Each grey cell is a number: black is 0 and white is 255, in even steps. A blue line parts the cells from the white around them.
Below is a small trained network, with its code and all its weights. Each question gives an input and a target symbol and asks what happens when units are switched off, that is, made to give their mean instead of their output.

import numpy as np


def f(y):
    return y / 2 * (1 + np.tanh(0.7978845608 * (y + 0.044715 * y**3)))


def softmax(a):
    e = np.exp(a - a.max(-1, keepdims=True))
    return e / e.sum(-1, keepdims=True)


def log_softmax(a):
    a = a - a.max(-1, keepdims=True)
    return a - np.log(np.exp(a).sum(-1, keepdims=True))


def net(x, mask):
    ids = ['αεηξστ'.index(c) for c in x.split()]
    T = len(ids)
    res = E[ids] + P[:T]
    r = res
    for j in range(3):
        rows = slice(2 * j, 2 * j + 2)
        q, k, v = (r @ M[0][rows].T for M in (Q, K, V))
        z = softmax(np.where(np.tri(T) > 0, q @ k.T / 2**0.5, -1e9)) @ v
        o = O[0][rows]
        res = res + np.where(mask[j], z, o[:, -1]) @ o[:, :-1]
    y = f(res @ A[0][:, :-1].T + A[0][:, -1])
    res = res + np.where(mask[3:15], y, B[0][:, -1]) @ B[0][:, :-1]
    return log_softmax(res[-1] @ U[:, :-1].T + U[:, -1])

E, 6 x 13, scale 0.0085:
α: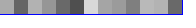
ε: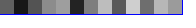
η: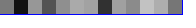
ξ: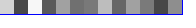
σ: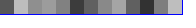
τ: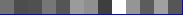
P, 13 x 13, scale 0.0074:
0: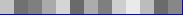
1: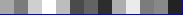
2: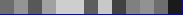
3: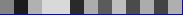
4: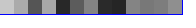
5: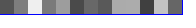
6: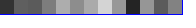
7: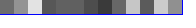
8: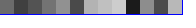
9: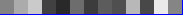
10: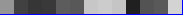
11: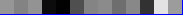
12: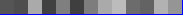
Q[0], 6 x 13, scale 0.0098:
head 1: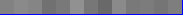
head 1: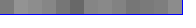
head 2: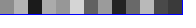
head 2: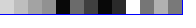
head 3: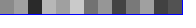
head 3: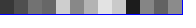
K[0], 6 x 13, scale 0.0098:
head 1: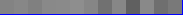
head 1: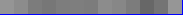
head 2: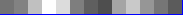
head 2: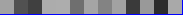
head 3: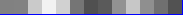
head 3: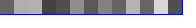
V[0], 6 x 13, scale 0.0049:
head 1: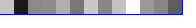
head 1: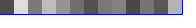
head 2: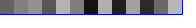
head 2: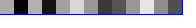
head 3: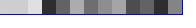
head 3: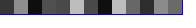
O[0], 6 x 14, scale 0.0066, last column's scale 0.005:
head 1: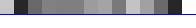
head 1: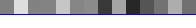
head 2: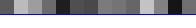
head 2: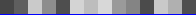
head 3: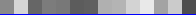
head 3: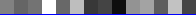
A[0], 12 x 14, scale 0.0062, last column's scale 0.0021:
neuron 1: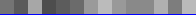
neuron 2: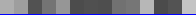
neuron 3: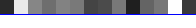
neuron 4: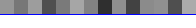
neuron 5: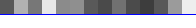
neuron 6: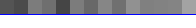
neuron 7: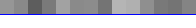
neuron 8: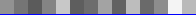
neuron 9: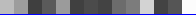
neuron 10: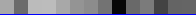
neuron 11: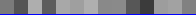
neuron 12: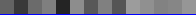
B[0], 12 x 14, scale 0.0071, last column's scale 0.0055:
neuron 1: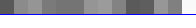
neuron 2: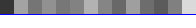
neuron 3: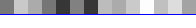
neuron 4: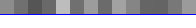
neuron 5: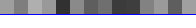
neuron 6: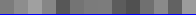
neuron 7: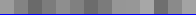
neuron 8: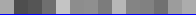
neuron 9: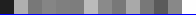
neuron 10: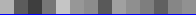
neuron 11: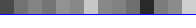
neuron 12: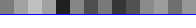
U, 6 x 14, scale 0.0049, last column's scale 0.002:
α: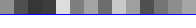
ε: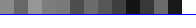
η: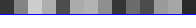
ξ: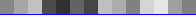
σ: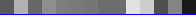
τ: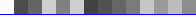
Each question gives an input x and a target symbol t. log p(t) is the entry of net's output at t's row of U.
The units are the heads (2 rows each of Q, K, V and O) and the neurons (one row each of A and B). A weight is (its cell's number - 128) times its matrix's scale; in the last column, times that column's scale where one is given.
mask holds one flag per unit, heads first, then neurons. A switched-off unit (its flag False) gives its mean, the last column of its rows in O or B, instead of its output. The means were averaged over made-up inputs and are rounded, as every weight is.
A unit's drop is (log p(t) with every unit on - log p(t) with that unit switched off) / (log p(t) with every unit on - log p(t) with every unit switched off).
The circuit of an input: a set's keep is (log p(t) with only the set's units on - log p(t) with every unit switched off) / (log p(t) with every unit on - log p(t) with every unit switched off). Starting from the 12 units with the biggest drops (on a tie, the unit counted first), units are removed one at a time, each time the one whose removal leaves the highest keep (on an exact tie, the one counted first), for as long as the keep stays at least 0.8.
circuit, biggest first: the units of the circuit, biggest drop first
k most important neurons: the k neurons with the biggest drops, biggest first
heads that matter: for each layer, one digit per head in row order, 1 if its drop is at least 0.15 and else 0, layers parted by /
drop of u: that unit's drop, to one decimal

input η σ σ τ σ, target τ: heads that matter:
011
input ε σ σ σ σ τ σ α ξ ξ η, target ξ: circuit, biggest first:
[head 2; head 3]
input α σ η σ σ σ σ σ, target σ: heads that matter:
010
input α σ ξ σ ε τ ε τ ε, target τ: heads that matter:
001
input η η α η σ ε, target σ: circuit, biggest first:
[head 2; neuron 9; head 3; neuron 11]
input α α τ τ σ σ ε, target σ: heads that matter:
011
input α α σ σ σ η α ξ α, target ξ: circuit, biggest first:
[head 2; head 3]
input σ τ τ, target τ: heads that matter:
011
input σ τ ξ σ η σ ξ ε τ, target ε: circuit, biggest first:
[head 2; head 3; neuron 3]
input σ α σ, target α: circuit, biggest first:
[head 2; head 3; neuron 12]
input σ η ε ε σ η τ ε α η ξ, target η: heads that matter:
010
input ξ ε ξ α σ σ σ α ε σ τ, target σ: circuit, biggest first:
[head 2; head 3; neuron 9]
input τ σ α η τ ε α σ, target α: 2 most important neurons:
[neuron 8; neuron 12]
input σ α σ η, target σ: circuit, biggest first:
[head 2; neuron 9; neuron 2]
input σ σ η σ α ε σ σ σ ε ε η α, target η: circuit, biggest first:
[head 2; neuron 11]
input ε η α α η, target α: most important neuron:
[neuron 4]
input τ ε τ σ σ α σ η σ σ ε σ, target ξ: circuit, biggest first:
[head 1; neuron 3]
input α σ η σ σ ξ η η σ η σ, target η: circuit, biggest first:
[head 2]
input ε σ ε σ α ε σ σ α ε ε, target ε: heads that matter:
011
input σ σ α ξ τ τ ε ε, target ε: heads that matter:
001
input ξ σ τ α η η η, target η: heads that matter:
010
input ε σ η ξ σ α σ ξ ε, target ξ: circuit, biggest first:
[head 2; head 3]
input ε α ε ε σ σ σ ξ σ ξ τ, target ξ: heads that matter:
011
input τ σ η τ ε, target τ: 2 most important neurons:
[neuron 12; neuron 9]
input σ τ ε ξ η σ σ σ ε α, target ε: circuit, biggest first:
[head 3; neuron 3; head 2]
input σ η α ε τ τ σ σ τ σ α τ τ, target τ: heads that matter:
001
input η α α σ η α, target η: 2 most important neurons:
[neuron 11; neuron 1]
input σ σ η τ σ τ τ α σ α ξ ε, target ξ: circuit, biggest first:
[head 3; head 2; neuron 12]
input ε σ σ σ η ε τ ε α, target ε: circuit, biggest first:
[head 3; head 2; neuron 3]
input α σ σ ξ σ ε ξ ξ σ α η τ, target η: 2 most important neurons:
[neuron 12; neuron 11]
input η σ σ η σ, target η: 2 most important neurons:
[neuron 11; neuron 5]
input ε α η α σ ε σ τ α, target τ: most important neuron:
[neuron 9]
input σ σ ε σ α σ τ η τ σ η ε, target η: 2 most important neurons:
[neuron 12; neuron 11]
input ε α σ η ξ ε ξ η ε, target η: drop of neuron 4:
0.0
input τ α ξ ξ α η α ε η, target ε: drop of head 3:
0.3
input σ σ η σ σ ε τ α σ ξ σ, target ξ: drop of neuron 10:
0.0
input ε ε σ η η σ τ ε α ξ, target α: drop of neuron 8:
0.2
